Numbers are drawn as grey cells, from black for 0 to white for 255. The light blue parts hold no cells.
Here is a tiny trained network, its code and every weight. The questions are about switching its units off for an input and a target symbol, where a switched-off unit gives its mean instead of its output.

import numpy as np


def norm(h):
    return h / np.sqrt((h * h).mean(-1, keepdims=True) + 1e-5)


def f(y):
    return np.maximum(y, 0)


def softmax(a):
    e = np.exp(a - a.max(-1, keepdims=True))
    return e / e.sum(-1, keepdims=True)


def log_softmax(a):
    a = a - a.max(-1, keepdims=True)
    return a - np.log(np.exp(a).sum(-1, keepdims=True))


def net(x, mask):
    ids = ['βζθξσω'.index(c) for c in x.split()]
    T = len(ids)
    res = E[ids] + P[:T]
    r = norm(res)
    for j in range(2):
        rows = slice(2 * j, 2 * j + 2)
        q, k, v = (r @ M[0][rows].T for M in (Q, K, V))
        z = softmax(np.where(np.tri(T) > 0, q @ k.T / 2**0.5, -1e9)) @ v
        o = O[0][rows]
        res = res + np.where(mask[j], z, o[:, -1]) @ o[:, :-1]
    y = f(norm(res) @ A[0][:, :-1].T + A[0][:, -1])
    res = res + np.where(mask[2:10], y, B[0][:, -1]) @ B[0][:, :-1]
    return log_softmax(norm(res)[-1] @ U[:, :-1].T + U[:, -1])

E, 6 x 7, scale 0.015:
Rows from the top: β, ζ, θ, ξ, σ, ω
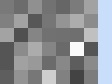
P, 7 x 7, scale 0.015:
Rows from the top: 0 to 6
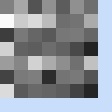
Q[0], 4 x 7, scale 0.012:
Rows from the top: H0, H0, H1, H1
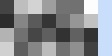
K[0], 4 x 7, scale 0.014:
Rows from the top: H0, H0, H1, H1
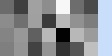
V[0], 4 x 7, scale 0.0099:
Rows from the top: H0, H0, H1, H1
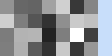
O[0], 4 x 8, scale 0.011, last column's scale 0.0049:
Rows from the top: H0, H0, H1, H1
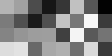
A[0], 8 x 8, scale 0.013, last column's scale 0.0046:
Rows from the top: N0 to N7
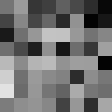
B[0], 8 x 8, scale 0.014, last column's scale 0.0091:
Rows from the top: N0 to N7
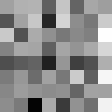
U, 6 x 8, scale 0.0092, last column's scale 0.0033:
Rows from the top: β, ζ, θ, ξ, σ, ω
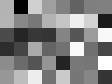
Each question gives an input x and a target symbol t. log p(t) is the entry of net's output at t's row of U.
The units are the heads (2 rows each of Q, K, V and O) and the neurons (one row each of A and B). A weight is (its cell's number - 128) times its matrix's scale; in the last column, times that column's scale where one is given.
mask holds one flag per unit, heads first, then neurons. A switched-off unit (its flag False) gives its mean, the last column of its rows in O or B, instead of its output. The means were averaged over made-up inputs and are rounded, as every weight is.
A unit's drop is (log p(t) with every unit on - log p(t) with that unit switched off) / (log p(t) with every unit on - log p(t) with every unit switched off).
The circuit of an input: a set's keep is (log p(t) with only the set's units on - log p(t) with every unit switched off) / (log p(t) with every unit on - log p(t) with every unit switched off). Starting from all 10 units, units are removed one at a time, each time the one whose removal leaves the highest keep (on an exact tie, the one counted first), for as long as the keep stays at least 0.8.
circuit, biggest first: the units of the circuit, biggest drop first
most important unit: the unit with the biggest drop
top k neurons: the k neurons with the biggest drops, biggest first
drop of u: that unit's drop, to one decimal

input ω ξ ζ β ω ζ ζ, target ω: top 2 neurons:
N0, N1
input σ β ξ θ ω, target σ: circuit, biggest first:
H0, N7
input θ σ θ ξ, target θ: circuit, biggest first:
H0
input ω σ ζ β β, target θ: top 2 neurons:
N4, N2
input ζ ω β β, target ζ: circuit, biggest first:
H0, H1
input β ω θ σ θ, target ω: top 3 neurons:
N7, N4, N6
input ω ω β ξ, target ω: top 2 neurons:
N1, N0
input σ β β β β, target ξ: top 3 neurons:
N5, N7, N2
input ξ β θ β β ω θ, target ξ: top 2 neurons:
N1, N7
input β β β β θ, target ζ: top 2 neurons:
N5, N7
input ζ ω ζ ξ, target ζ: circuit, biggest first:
H0, H1
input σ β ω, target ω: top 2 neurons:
N1, N0
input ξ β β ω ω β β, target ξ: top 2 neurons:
N1, N7
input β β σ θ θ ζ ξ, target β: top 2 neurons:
N2, N5
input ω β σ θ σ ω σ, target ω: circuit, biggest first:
N0
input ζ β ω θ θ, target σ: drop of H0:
0.9
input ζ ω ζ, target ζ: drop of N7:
0.1
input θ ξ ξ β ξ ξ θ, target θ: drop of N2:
0.1
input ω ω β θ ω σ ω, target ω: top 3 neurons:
N0, N1, N3
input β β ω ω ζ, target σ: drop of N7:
0.2
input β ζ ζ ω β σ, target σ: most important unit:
H1
